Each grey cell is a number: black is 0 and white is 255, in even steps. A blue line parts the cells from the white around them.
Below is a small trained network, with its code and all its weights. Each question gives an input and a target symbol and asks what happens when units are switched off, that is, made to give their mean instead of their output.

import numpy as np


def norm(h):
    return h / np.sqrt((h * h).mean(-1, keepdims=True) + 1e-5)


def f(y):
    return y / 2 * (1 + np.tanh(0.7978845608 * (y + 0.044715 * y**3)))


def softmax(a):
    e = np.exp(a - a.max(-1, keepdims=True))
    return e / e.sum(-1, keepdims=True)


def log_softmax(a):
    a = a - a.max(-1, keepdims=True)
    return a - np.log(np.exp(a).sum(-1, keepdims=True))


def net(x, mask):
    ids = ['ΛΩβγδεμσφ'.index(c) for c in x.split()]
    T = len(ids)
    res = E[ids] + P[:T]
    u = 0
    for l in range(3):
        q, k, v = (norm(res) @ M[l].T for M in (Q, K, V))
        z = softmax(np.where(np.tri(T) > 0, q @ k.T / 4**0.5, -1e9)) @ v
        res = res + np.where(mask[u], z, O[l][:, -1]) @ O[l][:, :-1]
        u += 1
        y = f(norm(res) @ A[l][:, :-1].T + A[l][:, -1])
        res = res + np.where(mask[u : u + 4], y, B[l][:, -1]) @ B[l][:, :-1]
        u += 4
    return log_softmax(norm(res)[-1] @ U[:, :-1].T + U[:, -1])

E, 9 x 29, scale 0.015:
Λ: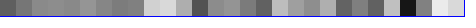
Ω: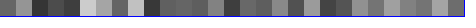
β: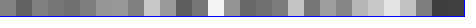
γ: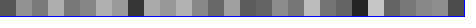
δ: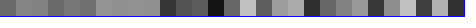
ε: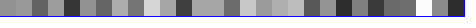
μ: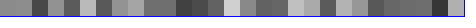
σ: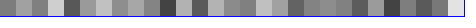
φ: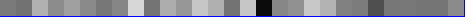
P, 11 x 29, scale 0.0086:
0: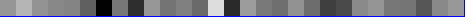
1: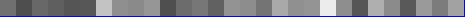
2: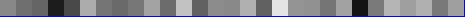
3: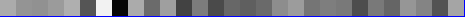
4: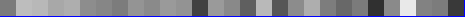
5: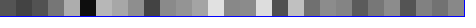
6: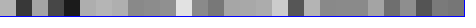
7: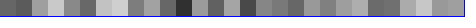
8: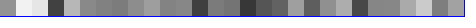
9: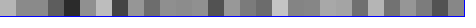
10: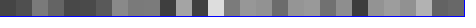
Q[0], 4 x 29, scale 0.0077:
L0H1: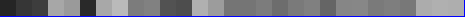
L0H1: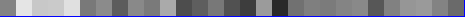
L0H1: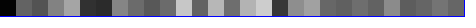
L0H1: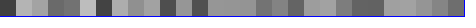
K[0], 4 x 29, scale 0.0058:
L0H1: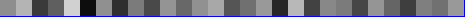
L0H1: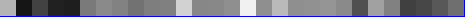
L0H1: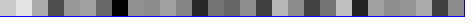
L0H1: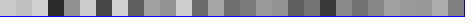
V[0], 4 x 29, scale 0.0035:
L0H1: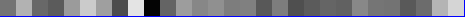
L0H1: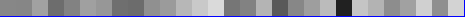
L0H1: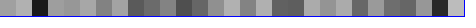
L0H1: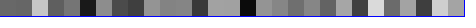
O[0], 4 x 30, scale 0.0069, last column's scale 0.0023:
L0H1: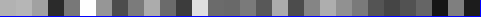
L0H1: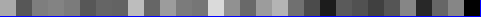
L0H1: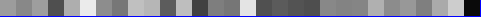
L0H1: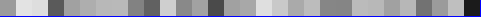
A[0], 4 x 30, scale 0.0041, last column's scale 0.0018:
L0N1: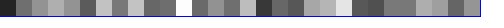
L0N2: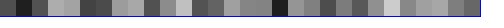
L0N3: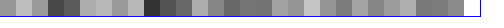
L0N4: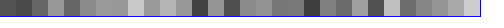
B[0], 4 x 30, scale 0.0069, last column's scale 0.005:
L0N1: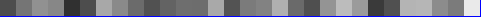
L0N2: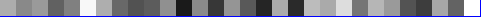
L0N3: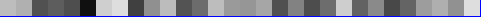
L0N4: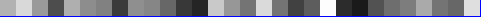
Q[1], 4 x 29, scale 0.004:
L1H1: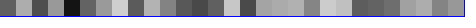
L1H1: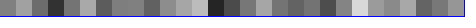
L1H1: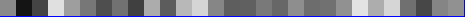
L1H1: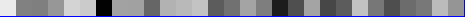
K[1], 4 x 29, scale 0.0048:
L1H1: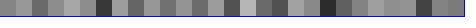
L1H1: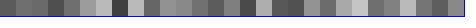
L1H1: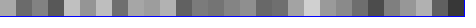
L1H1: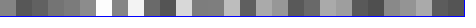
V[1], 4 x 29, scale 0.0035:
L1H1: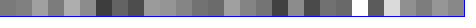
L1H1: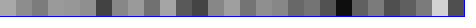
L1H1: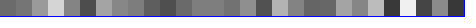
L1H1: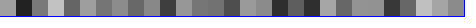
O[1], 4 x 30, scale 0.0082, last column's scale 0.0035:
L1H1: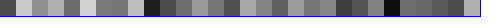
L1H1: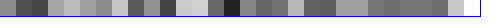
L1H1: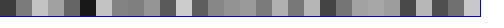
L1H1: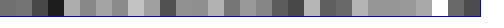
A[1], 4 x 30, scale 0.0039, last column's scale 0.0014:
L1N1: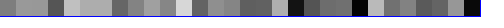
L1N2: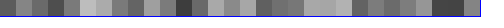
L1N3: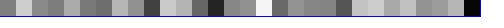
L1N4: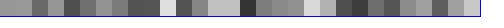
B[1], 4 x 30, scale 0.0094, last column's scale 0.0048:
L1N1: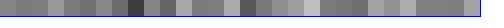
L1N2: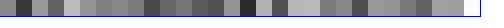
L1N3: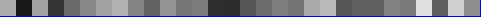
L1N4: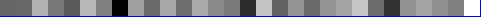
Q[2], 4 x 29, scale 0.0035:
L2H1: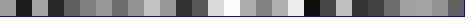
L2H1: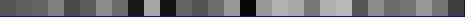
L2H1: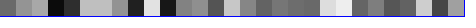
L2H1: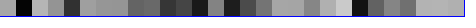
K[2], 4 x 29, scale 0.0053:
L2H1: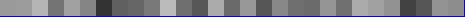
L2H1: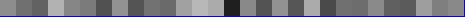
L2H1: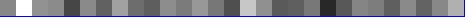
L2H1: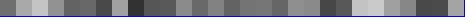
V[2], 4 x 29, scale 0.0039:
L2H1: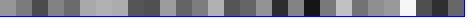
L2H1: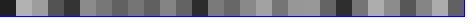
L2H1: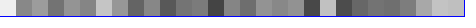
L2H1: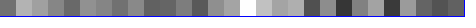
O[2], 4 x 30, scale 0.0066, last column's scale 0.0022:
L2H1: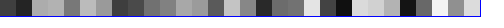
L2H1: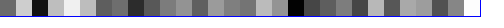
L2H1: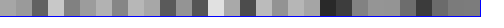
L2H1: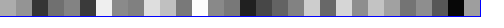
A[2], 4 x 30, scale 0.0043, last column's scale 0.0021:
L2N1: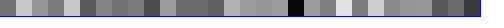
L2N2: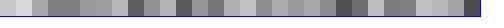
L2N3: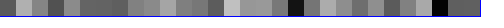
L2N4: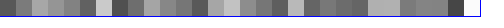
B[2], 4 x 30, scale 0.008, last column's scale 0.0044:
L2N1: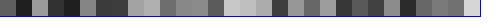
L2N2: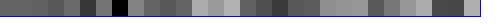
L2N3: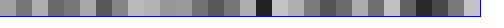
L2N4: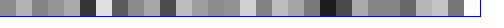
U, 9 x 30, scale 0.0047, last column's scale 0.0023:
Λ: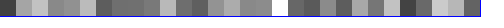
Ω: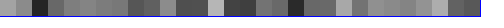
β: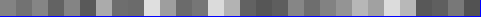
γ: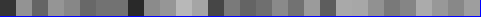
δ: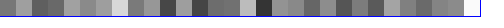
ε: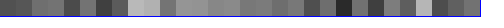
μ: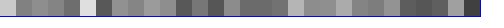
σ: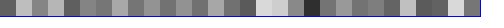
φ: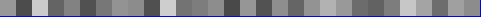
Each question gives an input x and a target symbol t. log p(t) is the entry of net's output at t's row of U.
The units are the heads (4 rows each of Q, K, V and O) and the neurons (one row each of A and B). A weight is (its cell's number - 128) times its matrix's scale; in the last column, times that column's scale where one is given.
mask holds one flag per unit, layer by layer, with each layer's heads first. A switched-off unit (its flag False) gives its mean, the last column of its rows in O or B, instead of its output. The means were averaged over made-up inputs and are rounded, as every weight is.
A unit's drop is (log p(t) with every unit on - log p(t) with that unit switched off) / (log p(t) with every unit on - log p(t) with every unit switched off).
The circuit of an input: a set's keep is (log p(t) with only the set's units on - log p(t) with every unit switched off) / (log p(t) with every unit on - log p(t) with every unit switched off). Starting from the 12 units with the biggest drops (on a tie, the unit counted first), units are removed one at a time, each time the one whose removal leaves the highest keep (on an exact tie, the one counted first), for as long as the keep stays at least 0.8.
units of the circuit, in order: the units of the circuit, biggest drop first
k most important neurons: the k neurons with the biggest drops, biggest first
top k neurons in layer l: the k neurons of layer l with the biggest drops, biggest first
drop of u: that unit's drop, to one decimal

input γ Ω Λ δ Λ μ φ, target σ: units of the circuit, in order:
(L0H1, L2H1)
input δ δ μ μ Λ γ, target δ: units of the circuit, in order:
(L0H1)
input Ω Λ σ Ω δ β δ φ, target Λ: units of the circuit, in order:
(L2H1, L1H1)
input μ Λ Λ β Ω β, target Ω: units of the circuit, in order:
(L1H1, L0H1, L0N2)
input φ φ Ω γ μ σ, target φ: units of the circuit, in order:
(L1N3, L0H1)
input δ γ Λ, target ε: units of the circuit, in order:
(L1H1, L2H1, L2N1, L0N4)
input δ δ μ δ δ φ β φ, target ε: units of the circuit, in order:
(L1H1, L2H1, L2N1)
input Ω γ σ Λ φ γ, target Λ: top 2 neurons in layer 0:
(L0N3, L0N4)
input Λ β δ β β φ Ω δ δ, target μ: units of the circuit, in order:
(L0H1, L1H1)
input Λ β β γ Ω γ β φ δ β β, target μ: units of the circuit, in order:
(L1H1, L0N1)
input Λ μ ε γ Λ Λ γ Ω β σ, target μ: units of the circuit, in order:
(L1H1, L0H1)
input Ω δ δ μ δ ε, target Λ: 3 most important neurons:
(L0N3, L1N2, L0N4)
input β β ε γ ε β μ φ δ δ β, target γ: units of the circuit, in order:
(L0H1, L2H1)
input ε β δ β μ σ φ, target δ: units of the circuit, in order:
(L0H1, L1N4)
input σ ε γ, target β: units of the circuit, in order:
(L0H1, L2H1, L2N2)
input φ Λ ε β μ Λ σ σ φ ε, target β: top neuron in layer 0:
(L0N1)
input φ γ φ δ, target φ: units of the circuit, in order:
(L0H1, L1N3)
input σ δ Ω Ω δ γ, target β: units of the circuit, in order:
(L2H1, L0H1)
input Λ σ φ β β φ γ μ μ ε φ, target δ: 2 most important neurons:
(L1N4, L0N2)
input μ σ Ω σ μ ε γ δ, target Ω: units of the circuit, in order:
(L0H1, L0N2, L1H1)
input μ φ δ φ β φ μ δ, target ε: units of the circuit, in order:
(L0H1)
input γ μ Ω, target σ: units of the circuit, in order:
(L2H1, L0H1)
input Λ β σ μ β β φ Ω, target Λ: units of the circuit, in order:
(L2H1, L0H1)
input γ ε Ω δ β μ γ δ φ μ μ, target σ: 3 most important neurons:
(L1N3, L2N1, L0N2)
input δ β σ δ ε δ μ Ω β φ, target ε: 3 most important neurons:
(L2N1, L0N2, L0N4)
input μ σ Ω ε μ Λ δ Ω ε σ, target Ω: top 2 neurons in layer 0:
(L0N3, L0N2)
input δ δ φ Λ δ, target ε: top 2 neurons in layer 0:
(L0N4, L0N3)
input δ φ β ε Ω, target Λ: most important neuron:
(L2N1)
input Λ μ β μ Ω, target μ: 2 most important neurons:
(L0N2, L0N1)
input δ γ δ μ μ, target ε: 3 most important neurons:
(L2N1, L0N4, L2N3)
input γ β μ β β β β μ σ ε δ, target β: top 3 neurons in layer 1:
(L1N3, L1N4, L1N2)
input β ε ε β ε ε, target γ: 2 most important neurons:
(L0N2, L2N1)
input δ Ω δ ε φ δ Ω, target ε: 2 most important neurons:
(L2N3, L0N4)
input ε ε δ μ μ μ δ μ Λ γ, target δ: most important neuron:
(L1N4)
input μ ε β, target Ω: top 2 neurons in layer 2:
(L2N3, L2N1)
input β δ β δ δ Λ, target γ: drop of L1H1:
0.2
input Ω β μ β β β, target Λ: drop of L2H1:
0.3
